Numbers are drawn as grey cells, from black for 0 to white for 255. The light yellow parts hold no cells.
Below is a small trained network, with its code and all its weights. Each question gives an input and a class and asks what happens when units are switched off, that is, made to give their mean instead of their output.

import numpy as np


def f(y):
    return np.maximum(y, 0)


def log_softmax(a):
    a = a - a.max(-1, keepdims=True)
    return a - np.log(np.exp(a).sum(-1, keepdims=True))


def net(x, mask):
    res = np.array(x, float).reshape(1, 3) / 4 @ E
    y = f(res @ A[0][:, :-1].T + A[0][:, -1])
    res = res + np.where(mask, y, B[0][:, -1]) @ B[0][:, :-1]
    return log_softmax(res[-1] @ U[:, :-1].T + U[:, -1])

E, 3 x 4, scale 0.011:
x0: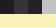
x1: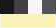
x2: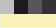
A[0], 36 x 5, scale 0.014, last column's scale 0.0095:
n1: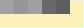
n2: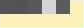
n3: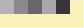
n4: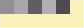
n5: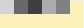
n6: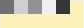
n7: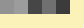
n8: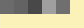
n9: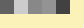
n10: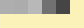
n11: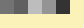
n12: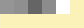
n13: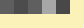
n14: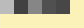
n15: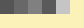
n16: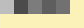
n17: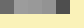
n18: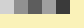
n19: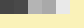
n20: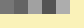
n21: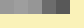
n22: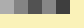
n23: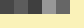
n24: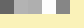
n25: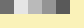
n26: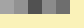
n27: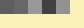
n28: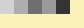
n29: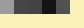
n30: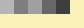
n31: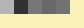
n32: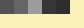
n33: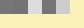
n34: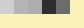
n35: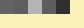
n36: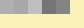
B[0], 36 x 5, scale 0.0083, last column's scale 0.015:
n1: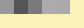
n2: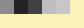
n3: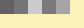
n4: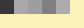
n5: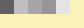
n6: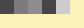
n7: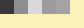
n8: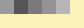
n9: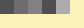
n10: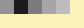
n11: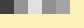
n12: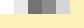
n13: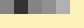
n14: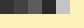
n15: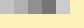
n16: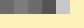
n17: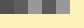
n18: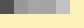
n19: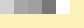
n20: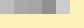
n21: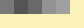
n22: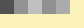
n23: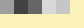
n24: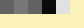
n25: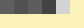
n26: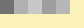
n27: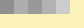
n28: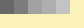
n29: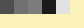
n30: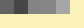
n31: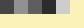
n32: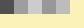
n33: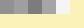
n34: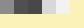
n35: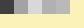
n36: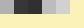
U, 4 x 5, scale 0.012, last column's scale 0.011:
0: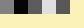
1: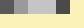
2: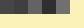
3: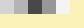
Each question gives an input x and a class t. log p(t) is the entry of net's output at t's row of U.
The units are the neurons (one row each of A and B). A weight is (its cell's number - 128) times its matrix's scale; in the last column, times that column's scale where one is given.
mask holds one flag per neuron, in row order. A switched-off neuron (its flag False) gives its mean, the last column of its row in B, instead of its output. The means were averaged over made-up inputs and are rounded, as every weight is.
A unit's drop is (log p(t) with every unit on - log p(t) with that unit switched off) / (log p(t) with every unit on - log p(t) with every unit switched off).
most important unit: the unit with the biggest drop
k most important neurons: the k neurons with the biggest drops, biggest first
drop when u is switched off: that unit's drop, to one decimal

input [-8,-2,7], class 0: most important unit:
n34
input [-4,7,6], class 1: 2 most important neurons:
(n35; n27)
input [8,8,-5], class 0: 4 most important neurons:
(n2; n23; n13; n5)
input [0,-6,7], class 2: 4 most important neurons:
(n29; n14; n31; n16)
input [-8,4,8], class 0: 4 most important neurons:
(n34; n36; n24; n10)
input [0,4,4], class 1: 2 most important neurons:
(n24; n25)
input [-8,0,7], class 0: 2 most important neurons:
(n34; n36)
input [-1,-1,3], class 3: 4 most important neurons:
(n24; n25; n6; n9)
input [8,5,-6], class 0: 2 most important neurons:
(n2; n23)
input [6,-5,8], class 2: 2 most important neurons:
(n29; n31)
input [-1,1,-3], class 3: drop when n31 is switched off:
0.1
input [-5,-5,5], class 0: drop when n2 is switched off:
-0.1
